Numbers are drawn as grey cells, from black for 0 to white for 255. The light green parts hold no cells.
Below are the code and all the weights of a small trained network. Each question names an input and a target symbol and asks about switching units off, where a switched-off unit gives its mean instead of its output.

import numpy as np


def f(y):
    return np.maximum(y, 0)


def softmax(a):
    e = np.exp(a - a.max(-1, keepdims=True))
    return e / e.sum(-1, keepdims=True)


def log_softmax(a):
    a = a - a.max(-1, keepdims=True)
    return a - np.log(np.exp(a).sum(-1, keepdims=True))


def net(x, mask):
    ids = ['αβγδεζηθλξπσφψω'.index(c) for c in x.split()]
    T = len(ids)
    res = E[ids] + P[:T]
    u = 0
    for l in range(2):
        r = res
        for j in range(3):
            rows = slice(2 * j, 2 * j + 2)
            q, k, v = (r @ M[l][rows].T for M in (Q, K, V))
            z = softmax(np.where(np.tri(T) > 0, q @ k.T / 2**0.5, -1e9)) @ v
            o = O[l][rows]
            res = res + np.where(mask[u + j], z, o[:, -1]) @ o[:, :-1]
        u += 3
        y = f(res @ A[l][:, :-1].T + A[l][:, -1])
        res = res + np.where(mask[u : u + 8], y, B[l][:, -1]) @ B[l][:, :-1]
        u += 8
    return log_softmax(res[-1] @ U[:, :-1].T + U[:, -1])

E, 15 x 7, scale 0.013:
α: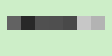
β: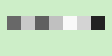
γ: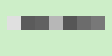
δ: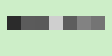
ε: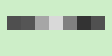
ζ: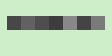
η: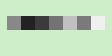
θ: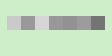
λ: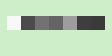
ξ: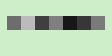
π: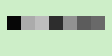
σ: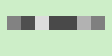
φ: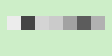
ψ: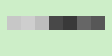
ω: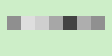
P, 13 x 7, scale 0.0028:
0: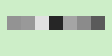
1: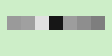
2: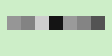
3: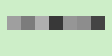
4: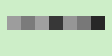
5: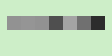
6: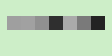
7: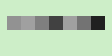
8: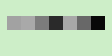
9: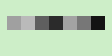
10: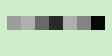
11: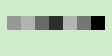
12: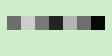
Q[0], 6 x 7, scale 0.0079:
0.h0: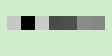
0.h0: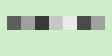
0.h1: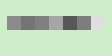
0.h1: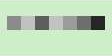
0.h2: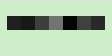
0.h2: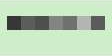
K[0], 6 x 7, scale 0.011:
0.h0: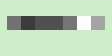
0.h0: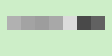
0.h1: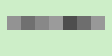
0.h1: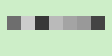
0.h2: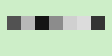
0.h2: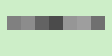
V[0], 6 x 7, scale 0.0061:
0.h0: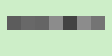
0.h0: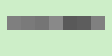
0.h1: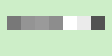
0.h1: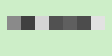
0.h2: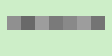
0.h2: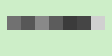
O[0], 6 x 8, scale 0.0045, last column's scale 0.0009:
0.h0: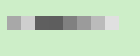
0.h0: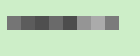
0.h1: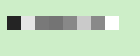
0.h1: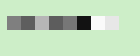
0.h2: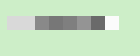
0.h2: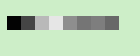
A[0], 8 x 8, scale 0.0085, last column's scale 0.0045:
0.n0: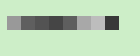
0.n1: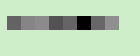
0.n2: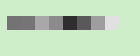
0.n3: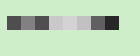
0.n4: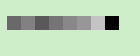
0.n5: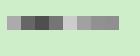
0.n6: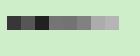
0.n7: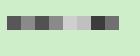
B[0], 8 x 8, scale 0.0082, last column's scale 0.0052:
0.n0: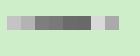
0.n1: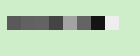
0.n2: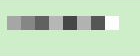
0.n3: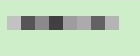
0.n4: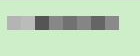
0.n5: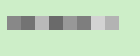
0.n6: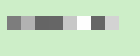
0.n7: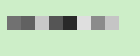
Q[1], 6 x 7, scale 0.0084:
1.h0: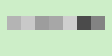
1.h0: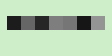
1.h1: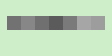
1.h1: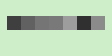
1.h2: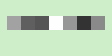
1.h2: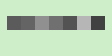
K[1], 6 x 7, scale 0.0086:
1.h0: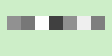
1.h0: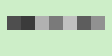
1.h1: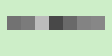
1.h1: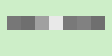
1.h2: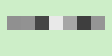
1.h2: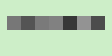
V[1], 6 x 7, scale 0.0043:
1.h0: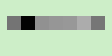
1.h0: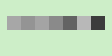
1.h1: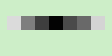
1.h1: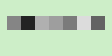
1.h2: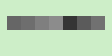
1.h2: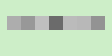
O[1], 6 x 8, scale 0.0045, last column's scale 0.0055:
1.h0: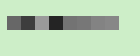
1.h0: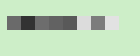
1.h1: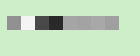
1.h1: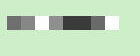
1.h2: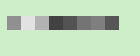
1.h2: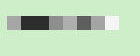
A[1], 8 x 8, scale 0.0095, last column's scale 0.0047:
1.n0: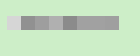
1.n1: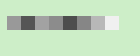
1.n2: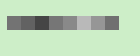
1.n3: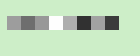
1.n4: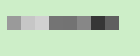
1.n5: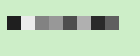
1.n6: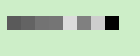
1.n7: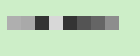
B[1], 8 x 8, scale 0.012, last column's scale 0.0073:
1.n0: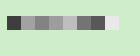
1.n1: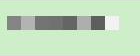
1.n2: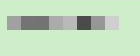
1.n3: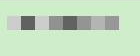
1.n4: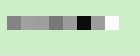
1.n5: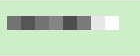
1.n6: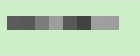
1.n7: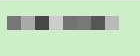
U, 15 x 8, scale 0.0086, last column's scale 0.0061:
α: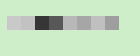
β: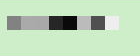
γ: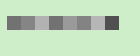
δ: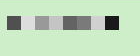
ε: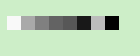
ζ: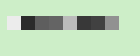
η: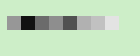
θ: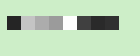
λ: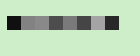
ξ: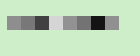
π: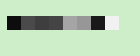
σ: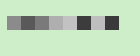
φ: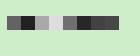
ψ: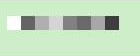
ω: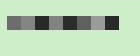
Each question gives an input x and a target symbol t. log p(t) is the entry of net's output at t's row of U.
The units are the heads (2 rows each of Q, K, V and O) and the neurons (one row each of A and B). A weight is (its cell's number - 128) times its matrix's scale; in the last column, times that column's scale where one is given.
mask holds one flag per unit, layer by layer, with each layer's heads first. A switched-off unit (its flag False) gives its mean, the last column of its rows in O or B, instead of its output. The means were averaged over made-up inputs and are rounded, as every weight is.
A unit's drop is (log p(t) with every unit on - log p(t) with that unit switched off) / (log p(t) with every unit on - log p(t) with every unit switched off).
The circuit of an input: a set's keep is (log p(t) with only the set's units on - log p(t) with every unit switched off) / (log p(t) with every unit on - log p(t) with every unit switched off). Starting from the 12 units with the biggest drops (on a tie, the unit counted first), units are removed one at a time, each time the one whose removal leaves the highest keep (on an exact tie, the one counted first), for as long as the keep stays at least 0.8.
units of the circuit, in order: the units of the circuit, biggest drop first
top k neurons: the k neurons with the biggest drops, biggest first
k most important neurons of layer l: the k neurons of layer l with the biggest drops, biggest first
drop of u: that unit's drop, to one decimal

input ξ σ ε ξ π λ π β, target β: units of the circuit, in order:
(0.n7)
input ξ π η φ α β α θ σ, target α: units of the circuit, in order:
(0.h2 0.n0 1.h1)
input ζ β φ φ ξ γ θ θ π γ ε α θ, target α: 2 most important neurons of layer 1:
(1.n2 1.n4)
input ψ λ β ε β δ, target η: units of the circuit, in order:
(0.h1 1.n5)
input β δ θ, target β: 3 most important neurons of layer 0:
(0.n7 0.n3 0.n6)
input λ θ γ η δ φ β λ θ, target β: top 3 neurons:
(0.n7 0.n3 1.n1)
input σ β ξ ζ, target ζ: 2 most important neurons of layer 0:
(0.n1 0.n3)
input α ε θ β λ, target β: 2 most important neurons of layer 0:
(0.n7 0.n3)
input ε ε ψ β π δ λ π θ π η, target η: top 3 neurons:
(0.n7 0.n3 1.n4)
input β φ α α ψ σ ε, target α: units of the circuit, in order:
(0.h2 0.h1 1.h1)
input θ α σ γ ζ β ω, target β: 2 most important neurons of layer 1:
(1.n1 1.n5)
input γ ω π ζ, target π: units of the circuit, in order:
(1.n4 0.n1)
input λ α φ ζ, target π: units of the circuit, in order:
(0.n1 1.n4)
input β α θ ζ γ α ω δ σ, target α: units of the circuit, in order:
(0.h2 1.h1 0.n0)
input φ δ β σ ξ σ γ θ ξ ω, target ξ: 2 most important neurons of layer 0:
(0.n7 0.n5)
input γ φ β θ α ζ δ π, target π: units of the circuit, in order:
(1.h2 0.n3 1.n4 0.h1)
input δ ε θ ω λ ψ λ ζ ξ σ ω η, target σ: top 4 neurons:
(1.n6 1.n2 0.n6 0.n5)
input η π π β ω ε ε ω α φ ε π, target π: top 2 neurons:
(0.n3 1.n4)
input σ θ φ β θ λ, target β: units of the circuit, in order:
(0.n7 0.h1)
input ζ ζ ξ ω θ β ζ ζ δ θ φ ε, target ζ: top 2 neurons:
(0.n3 0.n7)
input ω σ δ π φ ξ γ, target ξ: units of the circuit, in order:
(1.n7 1.n5 1.n4)
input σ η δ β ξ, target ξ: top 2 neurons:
(1.n7 0.n3)
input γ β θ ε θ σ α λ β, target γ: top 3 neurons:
(0.n7 1.n4 0.n3)
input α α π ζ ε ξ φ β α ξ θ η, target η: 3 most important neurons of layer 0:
(0.n7 0.n3 0.n5)
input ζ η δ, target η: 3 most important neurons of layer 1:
(1.n5 1.n4 1.n0)
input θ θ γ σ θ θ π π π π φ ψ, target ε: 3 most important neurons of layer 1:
(1.n4 1.n0 1.n5)
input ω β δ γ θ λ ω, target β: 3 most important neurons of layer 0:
(0.n7 0.n3 0.n1)
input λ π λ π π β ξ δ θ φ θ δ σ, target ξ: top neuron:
(0.n7)
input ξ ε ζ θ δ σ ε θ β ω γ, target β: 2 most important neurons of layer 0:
(0.n7 0.n3)
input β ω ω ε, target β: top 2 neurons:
(0.n7 1.n2)
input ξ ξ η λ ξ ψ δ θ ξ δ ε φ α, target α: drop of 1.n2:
0.1
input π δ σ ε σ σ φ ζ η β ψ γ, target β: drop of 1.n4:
0.1
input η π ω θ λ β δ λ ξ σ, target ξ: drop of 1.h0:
0.6
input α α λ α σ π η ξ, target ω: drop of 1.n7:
0.2
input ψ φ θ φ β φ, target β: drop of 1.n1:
0.4
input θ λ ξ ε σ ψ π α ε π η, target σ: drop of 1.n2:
0.3
